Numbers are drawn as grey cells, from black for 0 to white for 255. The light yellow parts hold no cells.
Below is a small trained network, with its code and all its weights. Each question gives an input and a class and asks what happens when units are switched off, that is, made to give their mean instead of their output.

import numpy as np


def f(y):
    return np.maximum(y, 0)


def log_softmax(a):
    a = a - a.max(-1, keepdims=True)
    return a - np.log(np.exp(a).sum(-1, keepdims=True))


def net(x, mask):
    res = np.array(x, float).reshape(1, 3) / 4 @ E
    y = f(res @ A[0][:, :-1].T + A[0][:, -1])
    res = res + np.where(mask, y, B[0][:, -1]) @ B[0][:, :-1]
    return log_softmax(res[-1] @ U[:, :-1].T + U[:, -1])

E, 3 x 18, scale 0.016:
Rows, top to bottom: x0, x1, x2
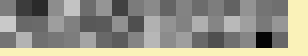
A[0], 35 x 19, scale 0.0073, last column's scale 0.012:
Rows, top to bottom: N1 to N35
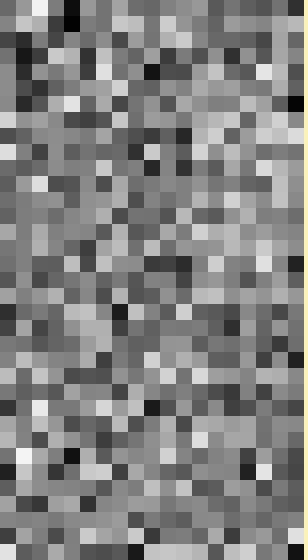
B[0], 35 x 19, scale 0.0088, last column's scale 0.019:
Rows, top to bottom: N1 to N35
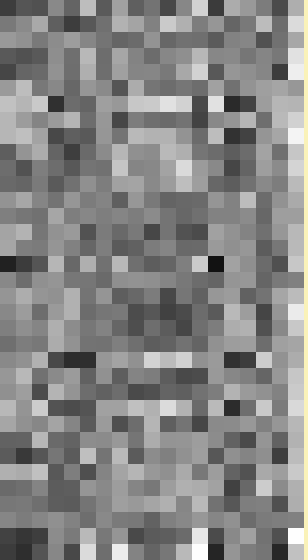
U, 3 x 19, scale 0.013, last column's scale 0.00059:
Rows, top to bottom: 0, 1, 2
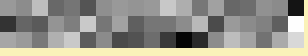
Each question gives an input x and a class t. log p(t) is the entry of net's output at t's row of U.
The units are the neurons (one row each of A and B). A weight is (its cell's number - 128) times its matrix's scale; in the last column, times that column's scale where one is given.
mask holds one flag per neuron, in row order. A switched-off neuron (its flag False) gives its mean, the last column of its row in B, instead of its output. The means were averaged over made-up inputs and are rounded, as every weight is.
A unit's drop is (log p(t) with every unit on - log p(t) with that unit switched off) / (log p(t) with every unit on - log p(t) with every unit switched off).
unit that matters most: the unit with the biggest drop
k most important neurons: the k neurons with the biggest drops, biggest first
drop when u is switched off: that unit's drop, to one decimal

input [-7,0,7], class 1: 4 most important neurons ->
[N1, N29, N9, N26]
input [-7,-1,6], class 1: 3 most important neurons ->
[N1, N29, N9]
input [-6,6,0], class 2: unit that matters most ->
N8
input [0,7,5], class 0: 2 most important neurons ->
[N34, N23]
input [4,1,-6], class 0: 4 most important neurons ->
[N9, N7, N34, N35]
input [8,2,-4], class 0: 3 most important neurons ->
[N7, N34, N9]
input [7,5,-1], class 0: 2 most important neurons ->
[N7, N34]
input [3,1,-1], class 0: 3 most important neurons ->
[N34, N17, N35]
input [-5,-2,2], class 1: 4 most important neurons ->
[N9, N1, N29, N7]
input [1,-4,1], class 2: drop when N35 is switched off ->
0.2
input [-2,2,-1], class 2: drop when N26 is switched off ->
0.1
